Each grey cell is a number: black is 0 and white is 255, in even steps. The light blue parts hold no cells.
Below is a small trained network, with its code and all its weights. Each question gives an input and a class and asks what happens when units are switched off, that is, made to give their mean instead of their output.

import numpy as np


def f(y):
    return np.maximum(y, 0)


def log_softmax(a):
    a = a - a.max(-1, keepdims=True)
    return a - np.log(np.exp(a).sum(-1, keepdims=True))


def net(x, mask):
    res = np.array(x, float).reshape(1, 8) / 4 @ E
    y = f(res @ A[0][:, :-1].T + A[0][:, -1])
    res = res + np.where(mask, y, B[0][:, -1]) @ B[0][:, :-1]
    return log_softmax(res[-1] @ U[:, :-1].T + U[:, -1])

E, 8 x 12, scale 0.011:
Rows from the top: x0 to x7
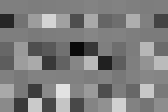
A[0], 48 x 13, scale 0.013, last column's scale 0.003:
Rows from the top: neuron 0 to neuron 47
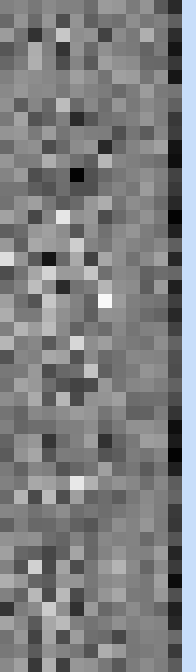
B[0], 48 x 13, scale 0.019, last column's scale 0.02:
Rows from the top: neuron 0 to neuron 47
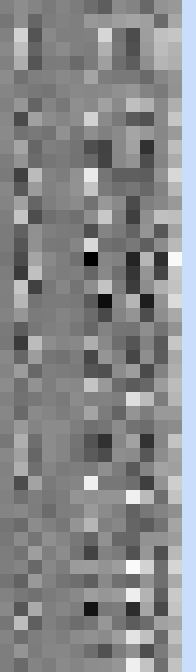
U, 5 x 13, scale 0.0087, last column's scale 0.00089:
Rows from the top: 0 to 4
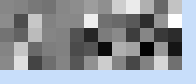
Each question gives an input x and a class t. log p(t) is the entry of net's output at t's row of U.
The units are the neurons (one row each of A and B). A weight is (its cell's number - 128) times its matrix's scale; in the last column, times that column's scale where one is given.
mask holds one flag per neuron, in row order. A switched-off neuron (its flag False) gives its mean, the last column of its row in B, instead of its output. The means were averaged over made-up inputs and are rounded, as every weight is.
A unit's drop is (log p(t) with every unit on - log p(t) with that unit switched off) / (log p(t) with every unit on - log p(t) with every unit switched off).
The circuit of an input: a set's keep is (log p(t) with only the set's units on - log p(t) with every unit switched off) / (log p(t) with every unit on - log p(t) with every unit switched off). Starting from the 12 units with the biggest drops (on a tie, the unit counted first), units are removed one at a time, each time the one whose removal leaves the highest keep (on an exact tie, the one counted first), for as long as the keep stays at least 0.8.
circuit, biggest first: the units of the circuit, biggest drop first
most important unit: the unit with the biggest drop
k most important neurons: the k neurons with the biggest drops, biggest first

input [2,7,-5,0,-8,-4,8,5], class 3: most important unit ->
neuron 21
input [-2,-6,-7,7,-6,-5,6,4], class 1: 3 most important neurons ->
[neuron 12; neuron 8; neuron 13]
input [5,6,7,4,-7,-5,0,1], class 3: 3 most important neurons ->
[neuron 21; neuron 18; neuron 11]
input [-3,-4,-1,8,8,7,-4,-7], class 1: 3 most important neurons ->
[neuron 12; neuron 8; neuron 27]
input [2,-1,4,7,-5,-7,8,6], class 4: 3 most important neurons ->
[neuron 2; neuron 15; neuron 44]
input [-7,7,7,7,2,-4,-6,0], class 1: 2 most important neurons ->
[neuron 12; neuron 18]
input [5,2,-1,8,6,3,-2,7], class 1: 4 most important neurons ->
[neuron 12; neuron 8; neuron 27; neuron 13]
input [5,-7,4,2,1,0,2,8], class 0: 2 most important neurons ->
[neuron 40; neuron 42]
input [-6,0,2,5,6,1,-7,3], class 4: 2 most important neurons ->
[neuron 20; neuron 21]
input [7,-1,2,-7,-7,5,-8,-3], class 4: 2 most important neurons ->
[neuron 20; neuron 3]
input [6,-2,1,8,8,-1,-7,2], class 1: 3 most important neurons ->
[neuron 12; neuron 27; neuron 8]
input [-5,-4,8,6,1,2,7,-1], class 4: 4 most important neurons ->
[neuron 2; neuron 15; neuron 34; neuron 24]
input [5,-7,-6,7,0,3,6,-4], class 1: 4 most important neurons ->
[neuron 12; neuron 8; neuron 13; neuron 43]
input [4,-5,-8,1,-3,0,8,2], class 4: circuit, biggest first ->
[neuron 2]
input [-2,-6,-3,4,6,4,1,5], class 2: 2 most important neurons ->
[neuron 18; neuron 21]
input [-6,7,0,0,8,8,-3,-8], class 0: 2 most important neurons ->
[neuron 35; neuron 45]
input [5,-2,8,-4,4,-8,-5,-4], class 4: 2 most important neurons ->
[neuron 20; neuron 3]
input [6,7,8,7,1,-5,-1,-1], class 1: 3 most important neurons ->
[neuron 12; neuron 18; neuron 8]
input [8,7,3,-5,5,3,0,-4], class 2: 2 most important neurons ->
[neuron 19; neuron 43]
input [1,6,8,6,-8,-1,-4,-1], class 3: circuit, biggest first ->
[neuron 21]
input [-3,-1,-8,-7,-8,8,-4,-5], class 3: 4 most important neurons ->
[neuron 21; neuron 12; neuron 11; neuron 22]
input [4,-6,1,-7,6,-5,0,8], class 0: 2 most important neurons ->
[neuron 40; neuron 42]
